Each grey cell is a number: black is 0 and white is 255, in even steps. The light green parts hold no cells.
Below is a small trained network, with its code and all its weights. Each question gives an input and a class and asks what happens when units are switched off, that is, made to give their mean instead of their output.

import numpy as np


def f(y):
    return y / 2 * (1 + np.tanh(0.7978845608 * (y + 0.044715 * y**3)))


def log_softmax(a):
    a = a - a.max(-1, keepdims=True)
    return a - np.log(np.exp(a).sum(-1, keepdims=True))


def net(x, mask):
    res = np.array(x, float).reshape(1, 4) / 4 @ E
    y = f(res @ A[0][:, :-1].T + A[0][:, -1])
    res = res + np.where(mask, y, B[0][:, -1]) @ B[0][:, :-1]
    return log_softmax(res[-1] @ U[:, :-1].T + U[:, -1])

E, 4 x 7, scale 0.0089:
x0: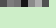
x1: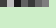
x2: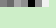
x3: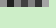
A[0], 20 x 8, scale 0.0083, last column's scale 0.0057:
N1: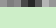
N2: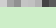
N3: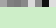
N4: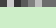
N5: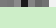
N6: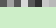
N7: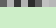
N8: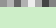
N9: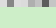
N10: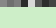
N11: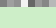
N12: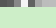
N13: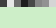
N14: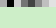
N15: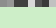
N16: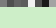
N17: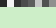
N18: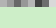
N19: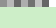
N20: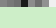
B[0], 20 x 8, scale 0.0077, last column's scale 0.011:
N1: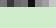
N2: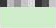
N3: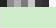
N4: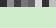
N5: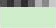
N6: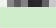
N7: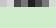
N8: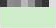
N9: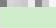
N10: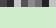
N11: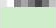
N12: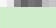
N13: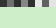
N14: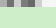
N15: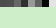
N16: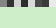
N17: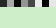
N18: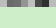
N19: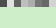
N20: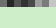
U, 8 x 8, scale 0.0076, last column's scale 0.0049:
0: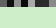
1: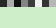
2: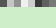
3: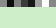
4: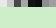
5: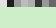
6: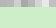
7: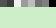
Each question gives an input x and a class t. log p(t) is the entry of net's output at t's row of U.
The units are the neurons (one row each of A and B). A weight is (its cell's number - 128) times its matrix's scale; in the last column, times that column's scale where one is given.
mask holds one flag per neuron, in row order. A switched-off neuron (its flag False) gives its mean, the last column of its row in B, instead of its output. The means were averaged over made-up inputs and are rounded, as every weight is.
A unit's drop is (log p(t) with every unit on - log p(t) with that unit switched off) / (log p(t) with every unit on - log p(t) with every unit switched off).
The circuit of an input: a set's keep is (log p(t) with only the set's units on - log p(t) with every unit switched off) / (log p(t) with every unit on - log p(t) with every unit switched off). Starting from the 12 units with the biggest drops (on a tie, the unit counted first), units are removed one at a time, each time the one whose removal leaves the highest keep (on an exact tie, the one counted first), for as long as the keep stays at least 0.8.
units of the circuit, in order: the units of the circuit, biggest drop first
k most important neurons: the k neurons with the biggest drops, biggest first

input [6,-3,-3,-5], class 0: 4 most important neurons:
N16, N3, N10, N15
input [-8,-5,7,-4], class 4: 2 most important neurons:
N6, N11
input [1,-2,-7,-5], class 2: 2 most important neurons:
N2, N9
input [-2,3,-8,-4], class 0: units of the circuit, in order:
N16
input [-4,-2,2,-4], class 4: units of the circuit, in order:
N11, N12
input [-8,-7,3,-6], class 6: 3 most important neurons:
N9, N12, N14
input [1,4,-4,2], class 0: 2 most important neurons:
N16, N15
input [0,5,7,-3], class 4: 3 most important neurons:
N7, N6, N12
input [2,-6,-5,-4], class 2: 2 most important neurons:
N9, N2
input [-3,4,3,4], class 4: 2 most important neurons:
N7, N6
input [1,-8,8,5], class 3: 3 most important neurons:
N1, N19, N2
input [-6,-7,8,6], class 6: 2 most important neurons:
N14, N9
